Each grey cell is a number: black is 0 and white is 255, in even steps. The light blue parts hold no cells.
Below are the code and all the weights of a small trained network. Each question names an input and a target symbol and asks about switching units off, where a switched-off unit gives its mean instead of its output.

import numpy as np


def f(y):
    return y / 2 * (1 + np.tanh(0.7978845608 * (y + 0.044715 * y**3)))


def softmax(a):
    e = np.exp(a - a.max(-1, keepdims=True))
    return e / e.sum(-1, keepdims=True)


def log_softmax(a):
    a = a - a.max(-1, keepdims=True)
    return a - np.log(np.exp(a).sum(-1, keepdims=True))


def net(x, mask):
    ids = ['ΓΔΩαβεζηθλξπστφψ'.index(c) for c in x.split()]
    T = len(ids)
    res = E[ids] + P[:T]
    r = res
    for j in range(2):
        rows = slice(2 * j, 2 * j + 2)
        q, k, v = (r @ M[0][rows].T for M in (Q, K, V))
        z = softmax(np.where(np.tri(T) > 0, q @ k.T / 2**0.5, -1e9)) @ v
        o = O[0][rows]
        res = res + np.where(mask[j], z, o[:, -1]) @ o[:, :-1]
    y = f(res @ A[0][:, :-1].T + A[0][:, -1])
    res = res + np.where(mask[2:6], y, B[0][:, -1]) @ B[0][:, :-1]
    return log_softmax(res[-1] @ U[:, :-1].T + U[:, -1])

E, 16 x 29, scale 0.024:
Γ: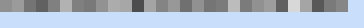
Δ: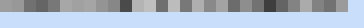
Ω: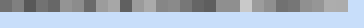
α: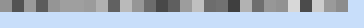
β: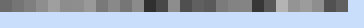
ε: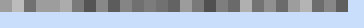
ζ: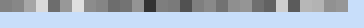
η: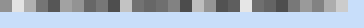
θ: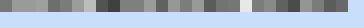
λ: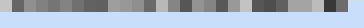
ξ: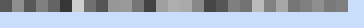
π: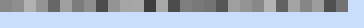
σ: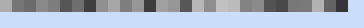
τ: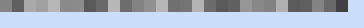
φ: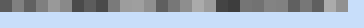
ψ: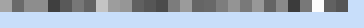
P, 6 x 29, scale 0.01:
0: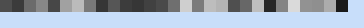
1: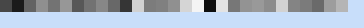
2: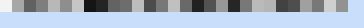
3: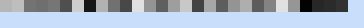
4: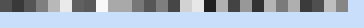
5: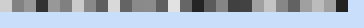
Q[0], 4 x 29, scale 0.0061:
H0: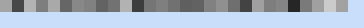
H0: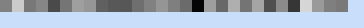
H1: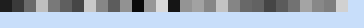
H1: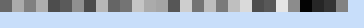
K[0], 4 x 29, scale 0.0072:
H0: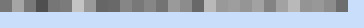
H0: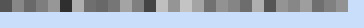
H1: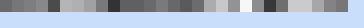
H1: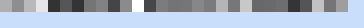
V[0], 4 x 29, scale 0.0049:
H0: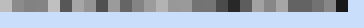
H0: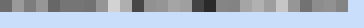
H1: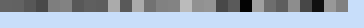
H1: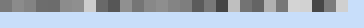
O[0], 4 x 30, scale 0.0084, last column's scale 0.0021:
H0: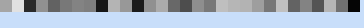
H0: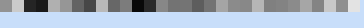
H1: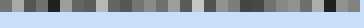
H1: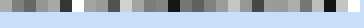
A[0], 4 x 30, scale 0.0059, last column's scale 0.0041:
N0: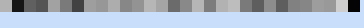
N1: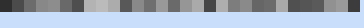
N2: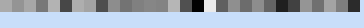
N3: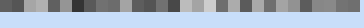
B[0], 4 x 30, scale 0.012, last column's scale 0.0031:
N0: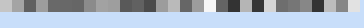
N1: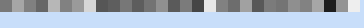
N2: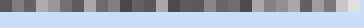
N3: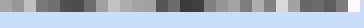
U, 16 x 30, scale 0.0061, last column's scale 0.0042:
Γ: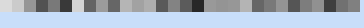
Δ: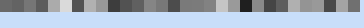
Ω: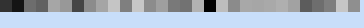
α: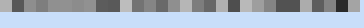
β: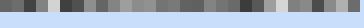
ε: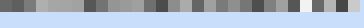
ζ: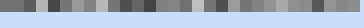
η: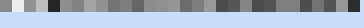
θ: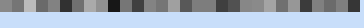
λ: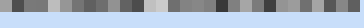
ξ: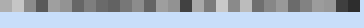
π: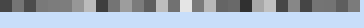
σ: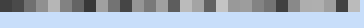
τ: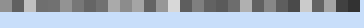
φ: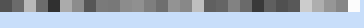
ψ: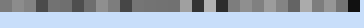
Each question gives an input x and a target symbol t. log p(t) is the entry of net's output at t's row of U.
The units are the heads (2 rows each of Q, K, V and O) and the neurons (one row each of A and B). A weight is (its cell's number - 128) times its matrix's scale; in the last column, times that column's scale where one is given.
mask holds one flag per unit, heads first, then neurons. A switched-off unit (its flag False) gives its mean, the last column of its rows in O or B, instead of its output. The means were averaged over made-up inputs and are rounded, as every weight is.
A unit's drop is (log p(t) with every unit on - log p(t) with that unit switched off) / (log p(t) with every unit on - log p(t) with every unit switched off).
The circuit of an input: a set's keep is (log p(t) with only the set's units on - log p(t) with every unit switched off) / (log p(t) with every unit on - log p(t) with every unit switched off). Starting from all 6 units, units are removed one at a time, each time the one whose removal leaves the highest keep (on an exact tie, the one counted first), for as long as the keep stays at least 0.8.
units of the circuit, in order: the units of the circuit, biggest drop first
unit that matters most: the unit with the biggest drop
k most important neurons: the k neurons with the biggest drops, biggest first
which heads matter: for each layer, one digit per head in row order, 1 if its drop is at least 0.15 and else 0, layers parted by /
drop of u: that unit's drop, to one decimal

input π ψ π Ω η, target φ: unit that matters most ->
H0
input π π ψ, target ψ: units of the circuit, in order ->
[H1 N2]
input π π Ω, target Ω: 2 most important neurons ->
[N2 N1]
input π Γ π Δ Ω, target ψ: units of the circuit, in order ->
[N0 H0]
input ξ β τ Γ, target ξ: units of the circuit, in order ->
[H0 H1]
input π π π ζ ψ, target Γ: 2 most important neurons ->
[N3 N1]
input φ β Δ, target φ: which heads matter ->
01
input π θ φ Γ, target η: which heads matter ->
11
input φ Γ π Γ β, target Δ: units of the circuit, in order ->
[N1 N0]
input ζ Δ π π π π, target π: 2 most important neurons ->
[N2 N3]
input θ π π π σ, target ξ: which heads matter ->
00
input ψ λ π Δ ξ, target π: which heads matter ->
00
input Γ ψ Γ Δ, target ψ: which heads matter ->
01
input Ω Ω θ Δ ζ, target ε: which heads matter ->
01
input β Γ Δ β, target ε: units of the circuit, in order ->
[H1 N3]
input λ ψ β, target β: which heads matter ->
01
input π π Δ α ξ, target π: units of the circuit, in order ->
[N1]
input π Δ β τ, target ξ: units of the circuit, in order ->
[H0 H1]
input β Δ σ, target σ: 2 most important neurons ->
[N2 N0]
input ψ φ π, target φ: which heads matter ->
01
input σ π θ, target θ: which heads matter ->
00
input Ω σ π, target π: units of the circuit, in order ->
[N2 N3]
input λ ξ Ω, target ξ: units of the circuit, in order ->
[H0]
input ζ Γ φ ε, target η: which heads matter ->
11
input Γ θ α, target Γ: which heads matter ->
01
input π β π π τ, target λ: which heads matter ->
00
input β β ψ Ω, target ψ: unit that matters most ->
H1
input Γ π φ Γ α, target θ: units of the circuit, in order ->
[N0 N1]
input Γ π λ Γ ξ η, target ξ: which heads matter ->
10
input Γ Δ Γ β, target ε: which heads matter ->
01
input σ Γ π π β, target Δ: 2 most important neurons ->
[N1 N0]
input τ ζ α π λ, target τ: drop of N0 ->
0.2
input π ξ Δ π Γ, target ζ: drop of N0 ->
1.0
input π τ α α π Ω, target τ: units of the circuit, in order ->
[H1]
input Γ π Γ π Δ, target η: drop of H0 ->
0.1
